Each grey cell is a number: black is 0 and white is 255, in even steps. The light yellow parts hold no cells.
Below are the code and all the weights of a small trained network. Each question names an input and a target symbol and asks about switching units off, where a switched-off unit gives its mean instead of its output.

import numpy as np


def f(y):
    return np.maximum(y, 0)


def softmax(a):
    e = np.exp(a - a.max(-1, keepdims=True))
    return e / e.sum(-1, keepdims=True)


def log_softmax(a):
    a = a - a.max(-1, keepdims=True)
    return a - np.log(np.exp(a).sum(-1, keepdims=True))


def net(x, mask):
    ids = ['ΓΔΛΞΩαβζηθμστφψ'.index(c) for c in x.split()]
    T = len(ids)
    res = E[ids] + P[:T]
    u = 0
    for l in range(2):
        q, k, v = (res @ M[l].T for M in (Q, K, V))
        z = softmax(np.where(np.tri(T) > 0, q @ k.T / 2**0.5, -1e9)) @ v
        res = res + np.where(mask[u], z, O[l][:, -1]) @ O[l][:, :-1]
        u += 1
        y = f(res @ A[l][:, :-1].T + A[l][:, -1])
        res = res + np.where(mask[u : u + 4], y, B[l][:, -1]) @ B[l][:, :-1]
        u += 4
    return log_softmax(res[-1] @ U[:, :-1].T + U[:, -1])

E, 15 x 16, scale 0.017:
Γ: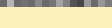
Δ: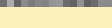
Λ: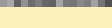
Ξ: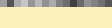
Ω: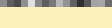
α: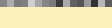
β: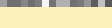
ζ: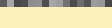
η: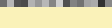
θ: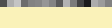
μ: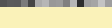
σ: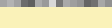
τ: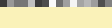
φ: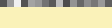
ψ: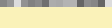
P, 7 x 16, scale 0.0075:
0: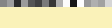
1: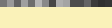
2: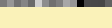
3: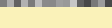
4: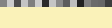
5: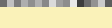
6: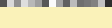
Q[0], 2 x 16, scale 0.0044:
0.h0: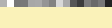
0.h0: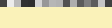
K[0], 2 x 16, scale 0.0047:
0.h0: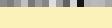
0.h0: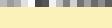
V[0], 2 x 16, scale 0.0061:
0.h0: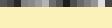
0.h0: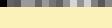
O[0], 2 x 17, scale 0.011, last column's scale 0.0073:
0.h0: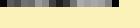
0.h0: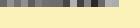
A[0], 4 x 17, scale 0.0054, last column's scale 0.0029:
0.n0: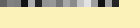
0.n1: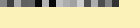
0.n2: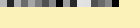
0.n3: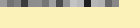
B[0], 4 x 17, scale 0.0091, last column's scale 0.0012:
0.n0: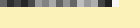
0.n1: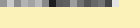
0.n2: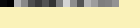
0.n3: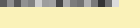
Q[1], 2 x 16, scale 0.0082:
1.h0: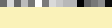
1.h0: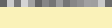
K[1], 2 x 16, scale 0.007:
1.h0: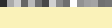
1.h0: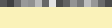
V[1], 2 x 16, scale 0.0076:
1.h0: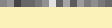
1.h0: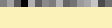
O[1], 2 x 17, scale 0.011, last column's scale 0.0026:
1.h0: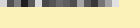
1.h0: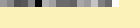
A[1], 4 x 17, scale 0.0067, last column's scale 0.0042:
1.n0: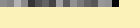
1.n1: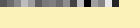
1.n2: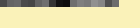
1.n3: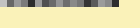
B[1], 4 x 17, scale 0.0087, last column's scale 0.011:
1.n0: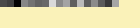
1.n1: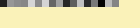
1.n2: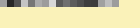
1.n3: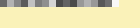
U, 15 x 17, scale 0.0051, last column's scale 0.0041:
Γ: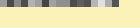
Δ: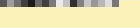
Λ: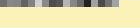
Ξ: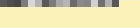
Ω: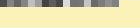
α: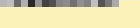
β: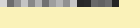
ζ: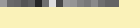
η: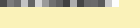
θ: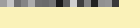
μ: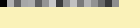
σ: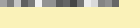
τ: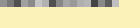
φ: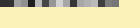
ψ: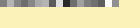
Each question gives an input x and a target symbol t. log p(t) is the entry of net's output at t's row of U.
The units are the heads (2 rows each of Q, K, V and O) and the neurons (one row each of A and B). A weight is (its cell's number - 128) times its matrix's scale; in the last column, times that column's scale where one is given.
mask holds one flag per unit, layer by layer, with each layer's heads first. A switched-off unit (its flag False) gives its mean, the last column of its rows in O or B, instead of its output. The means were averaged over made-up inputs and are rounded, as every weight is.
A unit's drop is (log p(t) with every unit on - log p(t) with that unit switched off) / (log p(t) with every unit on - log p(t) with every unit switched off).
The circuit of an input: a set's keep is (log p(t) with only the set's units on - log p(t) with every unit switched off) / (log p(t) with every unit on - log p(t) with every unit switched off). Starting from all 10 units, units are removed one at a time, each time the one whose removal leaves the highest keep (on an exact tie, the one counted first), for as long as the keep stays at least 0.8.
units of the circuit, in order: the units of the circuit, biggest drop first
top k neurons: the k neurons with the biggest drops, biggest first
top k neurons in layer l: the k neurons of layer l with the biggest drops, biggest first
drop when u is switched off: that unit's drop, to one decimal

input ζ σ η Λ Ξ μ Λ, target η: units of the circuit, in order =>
[0.h0 1.n2]
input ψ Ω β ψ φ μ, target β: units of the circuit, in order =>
[1.n3 0.h0]
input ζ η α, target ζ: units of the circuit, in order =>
[1.h0]
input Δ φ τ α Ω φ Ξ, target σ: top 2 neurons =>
[0.n0 1.n0]
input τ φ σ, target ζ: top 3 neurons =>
[0.n0 1.n3 1.n0]
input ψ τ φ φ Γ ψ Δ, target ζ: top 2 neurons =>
[0.n0 1.n3]
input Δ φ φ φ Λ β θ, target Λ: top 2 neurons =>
[0.n3 1.n3]
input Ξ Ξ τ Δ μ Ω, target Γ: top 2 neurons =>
[0.n0 1.n2]
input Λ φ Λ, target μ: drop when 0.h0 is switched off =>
0.1
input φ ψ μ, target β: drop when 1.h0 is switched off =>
0.2
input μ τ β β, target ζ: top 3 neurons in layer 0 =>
[0.n0 0.n1 0.n3]
